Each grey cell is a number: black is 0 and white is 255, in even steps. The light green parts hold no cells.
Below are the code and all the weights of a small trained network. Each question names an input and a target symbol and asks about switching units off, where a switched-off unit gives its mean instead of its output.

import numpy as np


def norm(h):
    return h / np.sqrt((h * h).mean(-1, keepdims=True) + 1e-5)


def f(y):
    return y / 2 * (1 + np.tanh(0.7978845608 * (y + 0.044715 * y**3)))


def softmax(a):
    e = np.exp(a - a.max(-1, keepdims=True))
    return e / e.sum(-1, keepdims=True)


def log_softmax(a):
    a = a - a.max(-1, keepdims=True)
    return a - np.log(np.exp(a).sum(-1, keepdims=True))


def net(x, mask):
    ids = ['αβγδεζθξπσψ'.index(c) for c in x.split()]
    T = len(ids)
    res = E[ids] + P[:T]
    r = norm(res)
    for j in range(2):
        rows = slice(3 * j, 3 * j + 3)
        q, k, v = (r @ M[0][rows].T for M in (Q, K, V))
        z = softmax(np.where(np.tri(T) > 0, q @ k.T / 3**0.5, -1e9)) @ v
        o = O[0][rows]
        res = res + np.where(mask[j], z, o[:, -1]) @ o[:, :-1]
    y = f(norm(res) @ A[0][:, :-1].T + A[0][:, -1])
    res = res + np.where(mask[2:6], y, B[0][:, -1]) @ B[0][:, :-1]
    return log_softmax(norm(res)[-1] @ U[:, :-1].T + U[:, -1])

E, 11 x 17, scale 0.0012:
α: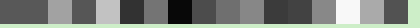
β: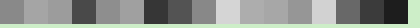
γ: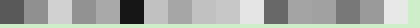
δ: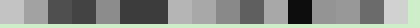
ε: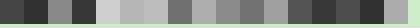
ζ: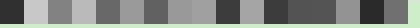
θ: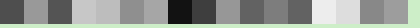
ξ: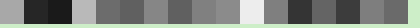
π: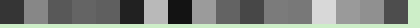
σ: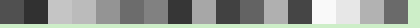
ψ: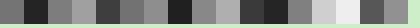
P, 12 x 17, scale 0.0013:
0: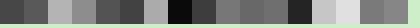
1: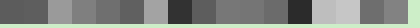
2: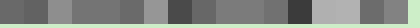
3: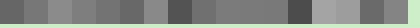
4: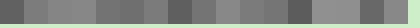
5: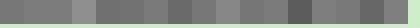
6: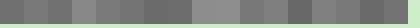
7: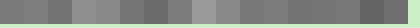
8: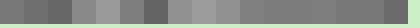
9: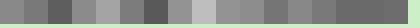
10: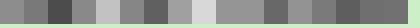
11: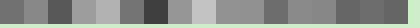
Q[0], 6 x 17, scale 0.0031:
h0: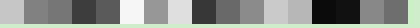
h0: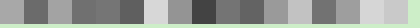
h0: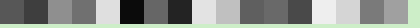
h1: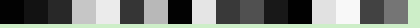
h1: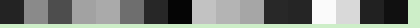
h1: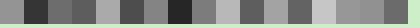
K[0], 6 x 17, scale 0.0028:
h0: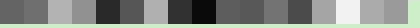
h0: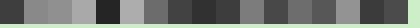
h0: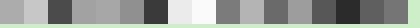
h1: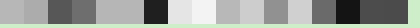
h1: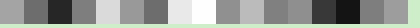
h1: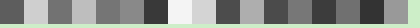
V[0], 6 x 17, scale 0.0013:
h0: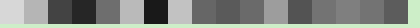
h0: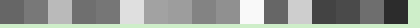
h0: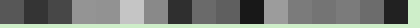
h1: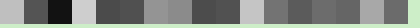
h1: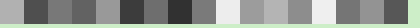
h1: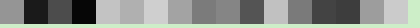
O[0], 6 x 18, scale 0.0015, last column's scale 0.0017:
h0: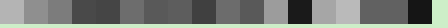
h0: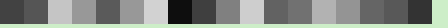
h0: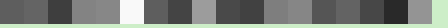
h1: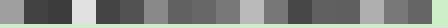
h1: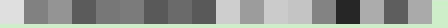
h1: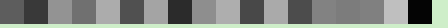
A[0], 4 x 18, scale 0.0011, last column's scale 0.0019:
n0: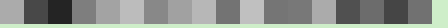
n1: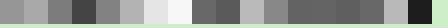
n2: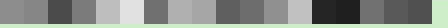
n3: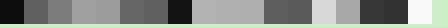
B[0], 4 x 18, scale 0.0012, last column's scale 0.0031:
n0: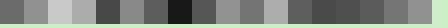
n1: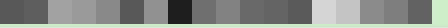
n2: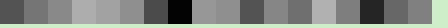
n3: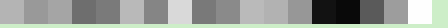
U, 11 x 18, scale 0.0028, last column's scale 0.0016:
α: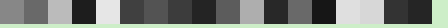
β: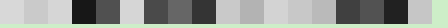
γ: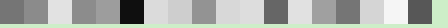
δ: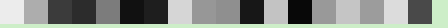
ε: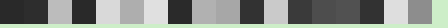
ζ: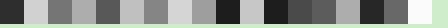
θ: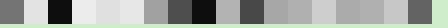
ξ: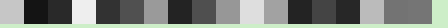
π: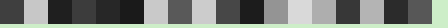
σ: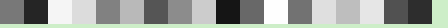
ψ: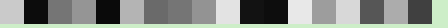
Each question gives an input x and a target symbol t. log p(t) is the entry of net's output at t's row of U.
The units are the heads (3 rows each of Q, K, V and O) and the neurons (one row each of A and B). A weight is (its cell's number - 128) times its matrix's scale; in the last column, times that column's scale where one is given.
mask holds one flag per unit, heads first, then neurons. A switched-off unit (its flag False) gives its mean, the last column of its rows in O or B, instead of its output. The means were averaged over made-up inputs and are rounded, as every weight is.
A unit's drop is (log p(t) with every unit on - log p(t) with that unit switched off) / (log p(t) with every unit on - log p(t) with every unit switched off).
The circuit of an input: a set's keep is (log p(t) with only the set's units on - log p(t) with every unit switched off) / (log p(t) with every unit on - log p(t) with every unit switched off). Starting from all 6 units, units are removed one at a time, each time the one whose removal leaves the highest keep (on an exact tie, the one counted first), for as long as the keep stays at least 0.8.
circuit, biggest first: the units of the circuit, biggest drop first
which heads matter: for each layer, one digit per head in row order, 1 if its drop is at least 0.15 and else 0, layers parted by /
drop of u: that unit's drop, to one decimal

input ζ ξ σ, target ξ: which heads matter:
01
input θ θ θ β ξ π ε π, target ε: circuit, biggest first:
(h1)
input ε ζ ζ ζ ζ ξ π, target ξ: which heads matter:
01
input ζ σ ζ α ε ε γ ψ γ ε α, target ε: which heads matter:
01
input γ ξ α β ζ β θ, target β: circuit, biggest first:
(h1, h0)
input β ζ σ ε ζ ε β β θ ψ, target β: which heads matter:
11
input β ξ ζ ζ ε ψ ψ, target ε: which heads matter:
01
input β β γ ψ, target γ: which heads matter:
10
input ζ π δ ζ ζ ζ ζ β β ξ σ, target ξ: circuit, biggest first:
(h1, h0)
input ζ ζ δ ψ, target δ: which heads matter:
10
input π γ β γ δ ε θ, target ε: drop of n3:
0.1
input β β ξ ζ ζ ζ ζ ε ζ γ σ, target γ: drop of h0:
1.0
